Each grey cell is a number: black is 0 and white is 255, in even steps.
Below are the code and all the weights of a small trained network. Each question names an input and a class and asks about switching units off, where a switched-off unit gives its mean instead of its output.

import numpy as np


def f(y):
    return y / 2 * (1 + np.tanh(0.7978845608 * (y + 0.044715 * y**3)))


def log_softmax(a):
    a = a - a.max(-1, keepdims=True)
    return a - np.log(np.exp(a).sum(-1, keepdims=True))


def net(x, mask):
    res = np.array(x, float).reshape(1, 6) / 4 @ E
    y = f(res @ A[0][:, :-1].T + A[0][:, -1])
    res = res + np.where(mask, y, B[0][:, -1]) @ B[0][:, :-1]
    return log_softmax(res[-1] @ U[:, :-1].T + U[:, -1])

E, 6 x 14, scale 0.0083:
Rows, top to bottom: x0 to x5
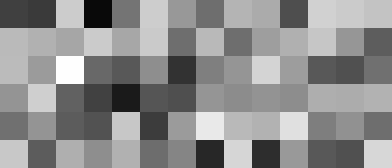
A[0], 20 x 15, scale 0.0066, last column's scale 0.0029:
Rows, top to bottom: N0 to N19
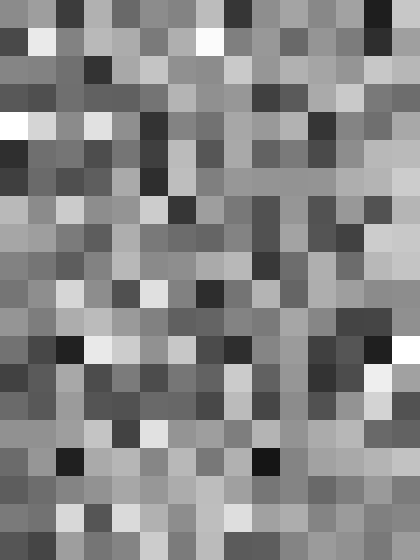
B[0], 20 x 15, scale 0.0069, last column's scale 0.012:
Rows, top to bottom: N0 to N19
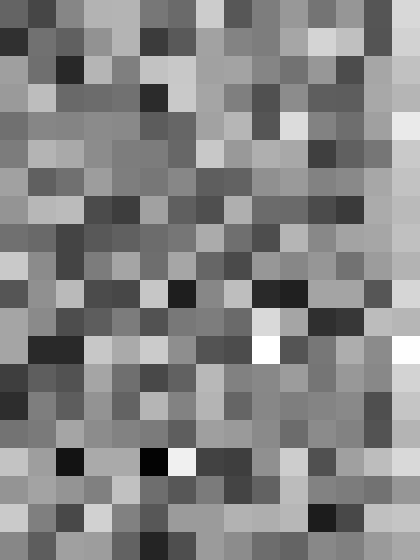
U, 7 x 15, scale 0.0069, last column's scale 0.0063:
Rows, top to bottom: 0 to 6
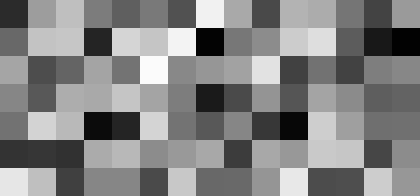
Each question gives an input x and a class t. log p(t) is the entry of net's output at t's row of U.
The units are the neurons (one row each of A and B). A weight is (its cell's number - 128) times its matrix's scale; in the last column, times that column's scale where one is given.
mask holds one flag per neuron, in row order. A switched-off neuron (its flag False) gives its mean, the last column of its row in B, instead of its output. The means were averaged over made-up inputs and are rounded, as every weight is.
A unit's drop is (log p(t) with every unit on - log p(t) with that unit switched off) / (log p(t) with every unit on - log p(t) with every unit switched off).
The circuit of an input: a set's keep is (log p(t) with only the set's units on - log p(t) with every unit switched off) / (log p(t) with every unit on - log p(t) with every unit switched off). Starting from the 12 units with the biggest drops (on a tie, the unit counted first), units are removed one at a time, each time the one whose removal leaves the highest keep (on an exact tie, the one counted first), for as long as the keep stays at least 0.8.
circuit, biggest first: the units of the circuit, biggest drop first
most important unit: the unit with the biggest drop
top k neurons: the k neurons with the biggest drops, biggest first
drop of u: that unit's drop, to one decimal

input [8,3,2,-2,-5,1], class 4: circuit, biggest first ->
[N10]
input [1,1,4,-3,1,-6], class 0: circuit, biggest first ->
[N12; N16]
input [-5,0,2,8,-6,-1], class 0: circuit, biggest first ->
[N16; N12]
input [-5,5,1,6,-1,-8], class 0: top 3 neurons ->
[N12; N16; N15]
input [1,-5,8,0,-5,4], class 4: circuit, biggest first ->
[N10; N18]
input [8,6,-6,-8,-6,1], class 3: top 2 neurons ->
[N10; N16]
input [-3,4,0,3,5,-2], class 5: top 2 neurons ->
[N10; N1]
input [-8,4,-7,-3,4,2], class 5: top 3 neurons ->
[N12; N1; N0]
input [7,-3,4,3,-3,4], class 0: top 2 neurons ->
[N13; N12]
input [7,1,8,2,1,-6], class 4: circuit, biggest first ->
[N10; N0]
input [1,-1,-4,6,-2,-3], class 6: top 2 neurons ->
[N10; N3]
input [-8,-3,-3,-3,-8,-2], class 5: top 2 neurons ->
[N12; N0]
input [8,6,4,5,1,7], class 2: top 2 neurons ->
[N18; N2]
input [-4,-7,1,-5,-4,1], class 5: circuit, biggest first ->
[N12]
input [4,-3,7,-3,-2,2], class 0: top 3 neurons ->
[N12; N13; N10]
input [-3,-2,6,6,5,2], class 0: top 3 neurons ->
[N16; N12; N9]
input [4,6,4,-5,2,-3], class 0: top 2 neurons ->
[N12; N1]
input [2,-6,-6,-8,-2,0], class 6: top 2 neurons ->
[N16; N3]
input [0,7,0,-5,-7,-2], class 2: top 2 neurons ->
[N12; N11]
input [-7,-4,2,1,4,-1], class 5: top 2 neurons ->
[N16; N18]
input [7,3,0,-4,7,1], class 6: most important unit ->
N18
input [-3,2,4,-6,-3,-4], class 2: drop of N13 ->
0.1
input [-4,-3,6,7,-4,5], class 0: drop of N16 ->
0.2
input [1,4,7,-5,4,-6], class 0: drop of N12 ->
0.2
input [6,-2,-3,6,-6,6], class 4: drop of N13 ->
-0.1
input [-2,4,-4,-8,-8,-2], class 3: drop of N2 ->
0.3
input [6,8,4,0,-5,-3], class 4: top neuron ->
[N10]
